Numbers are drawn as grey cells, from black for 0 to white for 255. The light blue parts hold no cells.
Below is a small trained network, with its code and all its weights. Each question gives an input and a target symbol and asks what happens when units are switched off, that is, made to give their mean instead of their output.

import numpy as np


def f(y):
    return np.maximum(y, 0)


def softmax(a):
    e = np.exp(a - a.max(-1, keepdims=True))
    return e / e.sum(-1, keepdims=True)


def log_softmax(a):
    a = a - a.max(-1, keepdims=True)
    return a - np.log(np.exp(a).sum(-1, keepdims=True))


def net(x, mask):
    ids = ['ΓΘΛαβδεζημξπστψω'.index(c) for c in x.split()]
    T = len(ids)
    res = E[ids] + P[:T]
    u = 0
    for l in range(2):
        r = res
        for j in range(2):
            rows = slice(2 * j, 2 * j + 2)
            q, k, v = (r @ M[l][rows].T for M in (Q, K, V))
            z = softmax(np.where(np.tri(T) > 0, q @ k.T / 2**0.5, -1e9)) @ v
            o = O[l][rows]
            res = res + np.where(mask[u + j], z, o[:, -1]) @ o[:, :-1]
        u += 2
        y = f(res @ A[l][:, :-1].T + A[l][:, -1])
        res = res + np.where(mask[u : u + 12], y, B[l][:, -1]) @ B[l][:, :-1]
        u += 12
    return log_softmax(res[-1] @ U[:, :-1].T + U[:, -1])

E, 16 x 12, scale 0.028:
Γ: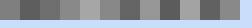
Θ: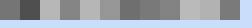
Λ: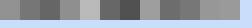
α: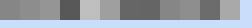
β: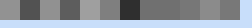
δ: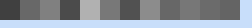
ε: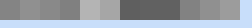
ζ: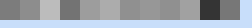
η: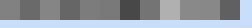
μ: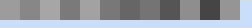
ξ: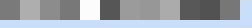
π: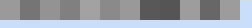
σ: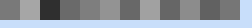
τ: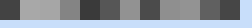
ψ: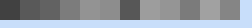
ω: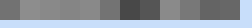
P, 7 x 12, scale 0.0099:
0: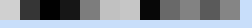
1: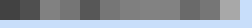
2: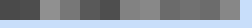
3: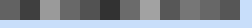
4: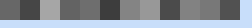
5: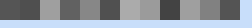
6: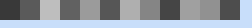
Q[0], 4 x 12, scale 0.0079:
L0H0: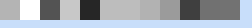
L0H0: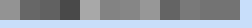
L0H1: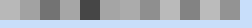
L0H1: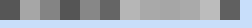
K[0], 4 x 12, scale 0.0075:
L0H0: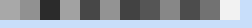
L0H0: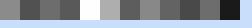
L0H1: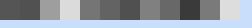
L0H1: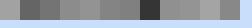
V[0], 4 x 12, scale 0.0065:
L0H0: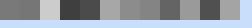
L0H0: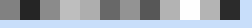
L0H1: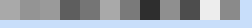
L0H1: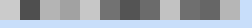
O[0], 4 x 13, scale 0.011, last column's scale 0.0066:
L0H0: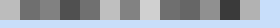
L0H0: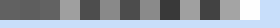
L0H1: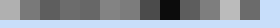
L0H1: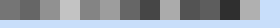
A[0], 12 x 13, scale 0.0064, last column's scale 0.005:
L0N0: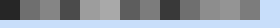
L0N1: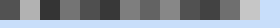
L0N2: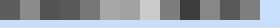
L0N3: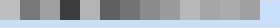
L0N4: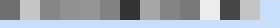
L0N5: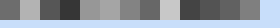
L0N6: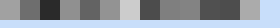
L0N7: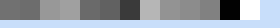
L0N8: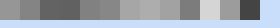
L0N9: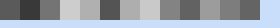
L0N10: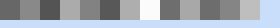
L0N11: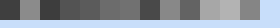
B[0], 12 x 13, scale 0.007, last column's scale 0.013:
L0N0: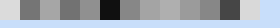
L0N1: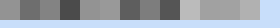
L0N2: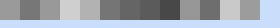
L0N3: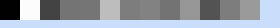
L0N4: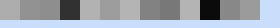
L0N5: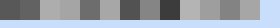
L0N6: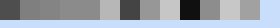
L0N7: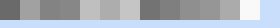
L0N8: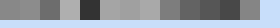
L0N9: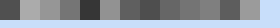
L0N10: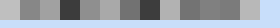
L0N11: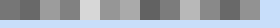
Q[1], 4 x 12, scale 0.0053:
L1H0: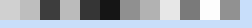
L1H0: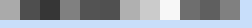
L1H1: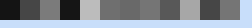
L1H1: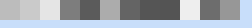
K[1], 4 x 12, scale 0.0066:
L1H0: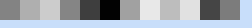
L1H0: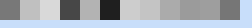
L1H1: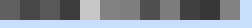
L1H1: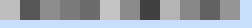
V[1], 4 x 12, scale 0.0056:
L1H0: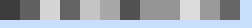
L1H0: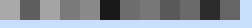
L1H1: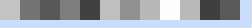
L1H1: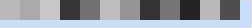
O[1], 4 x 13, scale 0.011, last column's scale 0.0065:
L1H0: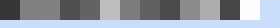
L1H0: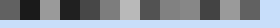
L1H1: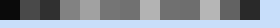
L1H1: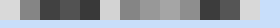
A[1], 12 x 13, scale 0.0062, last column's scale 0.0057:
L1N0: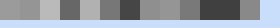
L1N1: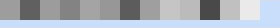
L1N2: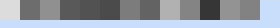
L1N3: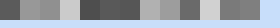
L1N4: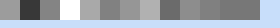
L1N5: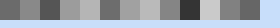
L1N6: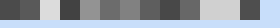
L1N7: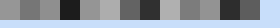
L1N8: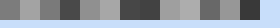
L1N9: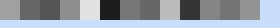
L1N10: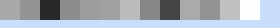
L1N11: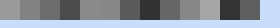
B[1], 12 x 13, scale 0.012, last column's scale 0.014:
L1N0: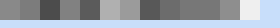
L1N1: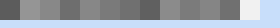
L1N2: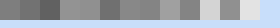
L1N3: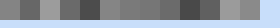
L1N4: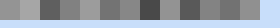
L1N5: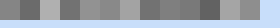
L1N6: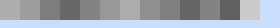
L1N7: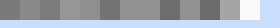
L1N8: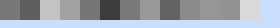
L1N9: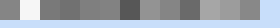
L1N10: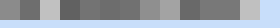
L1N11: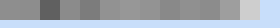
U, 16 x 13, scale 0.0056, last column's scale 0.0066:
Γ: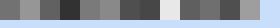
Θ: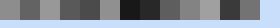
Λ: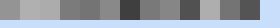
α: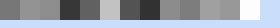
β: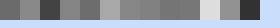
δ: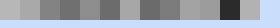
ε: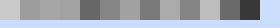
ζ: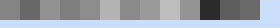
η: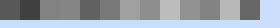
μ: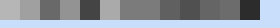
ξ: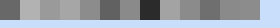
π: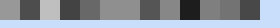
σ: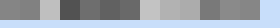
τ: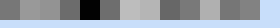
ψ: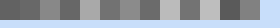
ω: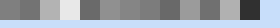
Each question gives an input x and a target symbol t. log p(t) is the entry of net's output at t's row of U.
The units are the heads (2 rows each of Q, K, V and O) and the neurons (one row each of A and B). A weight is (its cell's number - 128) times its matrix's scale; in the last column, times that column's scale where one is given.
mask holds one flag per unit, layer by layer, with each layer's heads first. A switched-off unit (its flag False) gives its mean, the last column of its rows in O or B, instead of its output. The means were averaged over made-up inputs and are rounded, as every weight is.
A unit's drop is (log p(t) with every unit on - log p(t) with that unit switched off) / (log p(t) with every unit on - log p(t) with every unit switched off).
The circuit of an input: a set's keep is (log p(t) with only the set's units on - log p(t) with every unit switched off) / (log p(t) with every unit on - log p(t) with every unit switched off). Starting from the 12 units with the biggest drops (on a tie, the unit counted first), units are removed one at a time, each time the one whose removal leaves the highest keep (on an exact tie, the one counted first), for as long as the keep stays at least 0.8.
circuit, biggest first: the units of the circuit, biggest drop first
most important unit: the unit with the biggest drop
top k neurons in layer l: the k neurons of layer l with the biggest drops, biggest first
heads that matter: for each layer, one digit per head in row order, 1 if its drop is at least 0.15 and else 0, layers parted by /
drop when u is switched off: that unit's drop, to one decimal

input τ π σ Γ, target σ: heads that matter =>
01 / 00
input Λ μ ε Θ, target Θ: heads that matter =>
10 / 00
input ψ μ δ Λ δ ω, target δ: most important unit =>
L1H1
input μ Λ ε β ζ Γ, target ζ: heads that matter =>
11 / 01
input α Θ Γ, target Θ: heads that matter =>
10 / 00
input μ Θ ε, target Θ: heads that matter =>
10 / 00
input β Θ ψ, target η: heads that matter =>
01 / 11
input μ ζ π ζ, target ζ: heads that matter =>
11 / 01
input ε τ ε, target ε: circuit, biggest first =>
[L1H1 L0H1 L1N2 L1H0]
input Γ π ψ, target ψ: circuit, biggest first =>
[L1H1 L0H1]
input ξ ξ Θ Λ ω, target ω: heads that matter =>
01 / 10
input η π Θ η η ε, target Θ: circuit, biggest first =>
[L0H0 L1N7 L0N7 L0H1]
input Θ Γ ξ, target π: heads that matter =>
11 / 11
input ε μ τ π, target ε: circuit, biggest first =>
[L0H1 L1H1 L1N2]
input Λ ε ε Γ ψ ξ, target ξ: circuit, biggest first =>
[L0H0 L1H1]
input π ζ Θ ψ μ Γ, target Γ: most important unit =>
L1H0
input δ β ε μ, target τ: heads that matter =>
01 / 10
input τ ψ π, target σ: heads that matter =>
01 / 00
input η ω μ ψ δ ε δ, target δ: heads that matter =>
00 / 00
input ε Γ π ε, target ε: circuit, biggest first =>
[L0H1 L1H1 L1N2 L1H0]
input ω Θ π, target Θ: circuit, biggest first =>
[L0H0 L1N7 L0N7]
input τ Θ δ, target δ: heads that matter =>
00 / 01
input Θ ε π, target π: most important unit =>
L0H0
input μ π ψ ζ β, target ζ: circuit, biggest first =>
[L0H0 L0H1 L1H1 L0N4]
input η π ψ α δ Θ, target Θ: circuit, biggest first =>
[L0H0 L0H1 L1N7]
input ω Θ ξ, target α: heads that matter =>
00 / 00
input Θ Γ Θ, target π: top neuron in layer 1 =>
[L1N6]
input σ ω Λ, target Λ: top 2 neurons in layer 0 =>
[L0N3 L0N0]
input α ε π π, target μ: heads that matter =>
11 / 11
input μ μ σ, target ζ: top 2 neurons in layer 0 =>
[L0N4 L0N8]
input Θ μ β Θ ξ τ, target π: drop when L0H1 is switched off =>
0.5
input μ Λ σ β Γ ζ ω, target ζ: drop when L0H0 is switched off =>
0.4
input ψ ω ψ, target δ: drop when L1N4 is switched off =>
0.0
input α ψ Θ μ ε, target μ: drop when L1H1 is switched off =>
0.3
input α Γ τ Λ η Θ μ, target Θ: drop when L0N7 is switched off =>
0.1
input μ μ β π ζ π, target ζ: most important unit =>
L0H0
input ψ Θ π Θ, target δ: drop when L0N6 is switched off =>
0.2
